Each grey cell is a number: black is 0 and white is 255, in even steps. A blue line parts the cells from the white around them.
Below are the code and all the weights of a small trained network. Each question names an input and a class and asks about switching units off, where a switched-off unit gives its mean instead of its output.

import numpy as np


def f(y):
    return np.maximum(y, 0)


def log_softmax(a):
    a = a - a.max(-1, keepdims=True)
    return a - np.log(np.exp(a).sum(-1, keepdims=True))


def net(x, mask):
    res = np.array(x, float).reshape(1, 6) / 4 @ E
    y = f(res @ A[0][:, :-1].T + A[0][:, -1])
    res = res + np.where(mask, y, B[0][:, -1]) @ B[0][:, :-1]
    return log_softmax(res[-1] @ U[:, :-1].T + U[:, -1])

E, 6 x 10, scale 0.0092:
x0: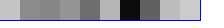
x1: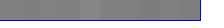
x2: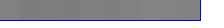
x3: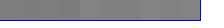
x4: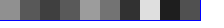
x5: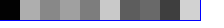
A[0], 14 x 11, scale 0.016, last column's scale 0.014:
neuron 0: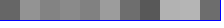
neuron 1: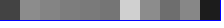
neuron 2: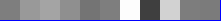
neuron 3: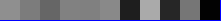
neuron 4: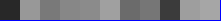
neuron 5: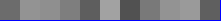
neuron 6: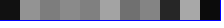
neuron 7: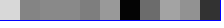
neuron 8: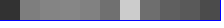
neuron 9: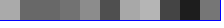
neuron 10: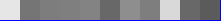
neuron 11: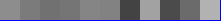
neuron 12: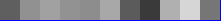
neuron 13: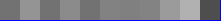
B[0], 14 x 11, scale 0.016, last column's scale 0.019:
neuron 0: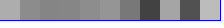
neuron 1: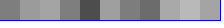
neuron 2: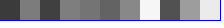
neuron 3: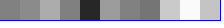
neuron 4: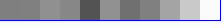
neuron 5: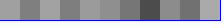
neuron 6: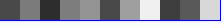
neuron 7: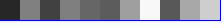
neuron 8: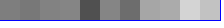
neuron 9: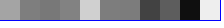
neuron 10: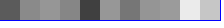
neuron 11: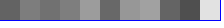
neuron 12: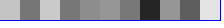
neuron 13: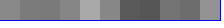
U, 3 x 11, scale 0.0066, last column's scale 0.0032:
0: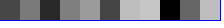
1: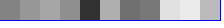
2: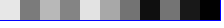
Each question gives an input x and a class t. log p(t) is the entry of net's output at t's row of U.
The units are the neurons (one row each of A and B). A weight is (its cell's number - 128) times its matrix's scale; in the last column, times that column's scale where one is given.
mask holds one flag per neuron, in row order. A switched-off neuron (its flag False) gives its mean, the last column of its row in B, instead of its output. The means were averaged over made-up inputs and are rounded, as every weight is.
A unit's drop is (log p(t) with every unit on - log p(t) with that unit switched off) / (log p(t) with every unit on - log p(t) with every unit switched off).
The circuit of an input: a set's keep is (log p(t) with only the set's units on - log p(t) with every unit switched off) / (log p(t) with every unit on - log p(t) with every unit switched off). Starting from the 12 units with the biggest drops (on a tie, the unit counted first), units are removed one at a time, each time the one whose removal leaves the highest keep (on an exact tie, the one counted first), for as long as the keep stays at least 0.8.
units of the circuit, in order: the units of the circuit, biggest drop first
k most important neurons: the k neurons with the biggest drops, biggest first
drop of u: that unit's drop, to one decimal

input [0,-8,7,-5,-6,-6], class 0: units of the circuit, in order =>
neuron 2
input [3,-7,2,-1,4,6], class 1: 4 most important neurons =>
neuron 3; neuron 4; neuron 2; neuron 9
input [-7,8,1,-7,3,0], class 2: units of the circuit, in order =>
neuron 9; neuron 2
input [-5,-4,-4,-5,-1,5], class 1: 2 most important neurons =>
neuron 4; neuron 8
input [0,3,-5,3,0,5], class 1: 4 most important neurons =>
neuron 9; neuron 4; neuron 2; neuron 7
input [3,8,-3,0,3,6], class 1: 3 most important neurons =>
neuron 4; neuron 3; neuron 2
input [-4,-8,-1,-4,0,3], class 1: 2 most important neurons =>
neuron 2; neuron 7
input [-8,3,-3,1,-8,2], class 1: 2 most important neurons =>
neuron 1; neuron 8
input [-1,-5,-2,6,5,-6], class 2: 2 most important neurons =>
neuron 9; neuron 2
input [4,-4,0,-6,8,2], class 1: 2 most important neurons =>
neuron 3; neuron 2
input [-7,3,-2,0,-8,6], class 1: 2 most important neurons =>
neuron 1; neuron 8
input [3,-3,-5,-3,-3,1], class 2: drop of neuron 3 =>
0.1
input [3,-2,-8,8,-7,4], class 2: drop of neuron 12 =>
0.1
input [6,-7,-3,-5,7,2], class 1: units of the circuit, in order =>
neuron 3
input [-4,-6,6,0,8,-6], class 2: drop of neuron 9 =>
0.4
